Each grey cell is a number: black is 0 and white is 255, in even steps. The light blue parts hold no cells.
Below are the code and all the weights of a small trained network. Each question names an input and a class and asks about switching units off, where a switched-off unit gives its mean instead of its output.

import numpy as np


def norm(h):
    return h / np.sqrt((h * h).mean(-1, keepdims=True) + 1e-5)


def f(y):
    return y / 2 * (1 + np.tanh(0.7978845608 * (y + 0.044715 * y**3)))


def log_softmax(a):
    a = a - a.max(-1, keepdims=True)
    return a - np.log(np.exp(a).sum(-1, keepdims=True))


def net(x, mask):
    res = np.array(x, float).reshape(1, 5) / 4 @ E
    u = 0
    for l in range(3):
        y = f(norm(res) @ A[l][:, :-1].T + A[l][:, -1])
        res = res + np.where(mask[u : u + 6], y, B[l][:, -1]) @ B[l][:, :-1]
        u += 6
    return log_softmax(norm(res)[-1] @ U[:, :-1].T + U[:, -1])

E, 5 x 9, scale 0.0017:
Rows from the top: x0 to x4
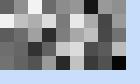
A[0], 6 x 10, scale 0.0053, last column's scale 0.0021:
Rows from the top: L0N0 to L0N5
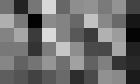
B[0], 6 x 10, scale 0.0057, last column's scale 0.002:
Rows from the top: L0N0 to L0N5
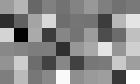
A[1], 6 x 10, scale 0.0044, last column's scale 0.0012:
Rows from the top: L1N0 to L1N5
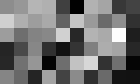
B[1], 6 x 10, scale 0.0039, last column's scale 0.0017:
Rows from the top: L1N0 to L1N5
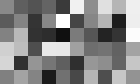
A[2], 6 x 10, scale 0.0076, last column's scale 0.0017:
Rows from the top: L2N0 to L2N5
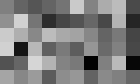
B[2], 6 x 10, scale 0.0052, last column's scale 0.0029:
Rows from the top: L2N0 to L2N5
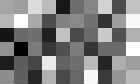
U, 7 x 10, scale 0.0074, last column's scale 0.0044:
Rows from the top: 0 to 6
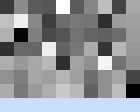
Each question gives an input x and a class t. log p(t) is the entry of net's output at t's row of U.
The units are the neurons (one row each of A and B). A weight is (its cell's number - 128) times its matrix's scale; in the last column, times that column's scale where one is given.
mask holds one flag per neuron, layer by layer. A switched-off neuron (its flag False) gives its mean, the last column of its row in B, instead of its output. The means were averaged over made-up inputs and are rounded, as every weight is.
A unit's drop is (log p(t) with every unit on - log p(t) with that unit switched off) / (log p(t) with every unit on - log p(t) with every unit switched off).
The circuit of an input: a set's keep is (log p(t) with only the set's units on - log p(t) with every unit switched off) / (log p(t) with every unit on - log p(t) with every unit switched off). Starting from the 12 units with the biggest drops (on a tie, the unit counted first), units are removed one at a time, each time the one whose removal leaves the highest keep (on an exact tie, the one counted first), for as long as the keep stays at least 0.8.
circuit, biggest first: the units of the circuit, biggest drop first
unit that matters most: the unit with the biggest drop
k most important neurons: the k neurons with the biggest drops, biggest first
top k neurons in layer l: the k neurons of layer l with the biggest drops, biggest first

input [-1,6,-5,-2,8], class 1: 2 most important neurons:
L1N5; L0N5
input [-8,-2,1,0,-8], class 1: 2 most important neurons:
L1N2; L2N1
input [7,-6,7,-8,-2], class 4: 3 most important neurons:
L0N1; L0N2; L1N0
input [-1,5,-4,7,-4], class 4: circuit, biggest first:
L2N0
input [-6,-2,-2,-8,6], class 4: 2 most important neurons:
L1N0; L1N2
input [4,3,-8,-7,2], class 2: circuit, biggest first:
L0N2; L2N3
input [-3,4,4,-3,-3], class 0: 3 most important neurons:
L0N2; L0N4; L1N1
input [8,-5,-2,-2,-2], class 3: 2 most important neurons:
L2N4; L1N1
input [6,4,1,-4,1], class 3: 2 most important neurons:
L2N4; L0N5
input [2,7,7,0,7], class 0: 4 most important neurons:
L1N1; L0N2; L1N2; L2N2
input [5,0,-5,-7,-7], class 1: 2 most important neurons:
L1N2; L0N3
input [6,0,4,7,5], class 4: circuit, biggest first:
L2N0; L0N3
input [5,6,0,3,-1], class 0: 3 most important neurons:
L1N1; L0N1; L2N2
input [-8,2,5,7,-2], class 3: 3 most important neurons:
L0N1; L1N0; L0N2
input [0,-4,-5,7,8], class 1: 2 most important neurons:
L1N5; L2N1
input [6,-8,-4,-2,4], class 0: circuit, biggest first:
L0N5
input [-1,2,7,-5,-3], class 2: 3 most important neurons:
L1N4; L2N3; L0N3
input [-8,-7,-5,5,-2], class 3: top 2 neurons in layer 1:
L1N1; L1N2
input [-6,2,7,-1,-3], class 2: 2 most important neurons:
L1N4; L2N3
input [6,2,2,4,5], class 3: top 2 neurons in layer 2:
L2N4; L2N5
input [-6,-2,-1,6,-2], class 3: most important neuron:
L0N1
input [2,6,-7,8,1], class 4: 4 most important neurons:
L0N3; L2N0; L0N5; L1N4
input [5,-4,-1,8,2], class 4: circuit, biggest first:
L0N3; L2N0
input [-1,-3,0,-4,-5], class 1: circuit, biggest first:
L1N2; L2N1
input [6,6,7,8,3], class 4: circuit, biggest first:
L2N0; L0N3
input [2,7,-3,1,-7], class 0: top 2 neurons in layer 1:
L1N1; L1N5
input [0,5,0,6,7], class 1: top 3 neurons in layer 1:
L1N5; L1N0; L1N3
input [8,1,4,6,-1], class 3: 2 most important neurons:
L2N4; L0N2
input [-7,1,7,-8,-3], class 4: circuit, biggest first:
L1N0
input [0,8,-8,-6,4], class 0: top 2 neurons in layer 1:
L1N1; L1N4
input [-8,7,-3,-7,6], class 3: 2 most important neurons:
L0N5; L0N1
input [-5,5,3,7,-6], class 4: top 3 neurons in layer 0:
L0N3; L0N4; L0N5
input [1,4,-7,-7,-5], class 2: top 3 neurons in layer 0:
L0N2; L0N3; L0N4
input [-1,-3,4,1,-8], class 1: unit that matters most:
L1N2
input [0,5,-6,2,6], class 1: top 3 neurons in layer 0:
L0N5; L0N4; L0N0
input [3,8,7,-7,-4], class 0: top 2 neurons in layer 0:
L0N2; L0N3
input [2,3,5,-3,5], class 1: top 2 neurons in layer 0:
L0N2; L0N4
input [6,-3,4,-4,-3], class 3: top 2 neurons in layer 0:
L0N2; L0N3
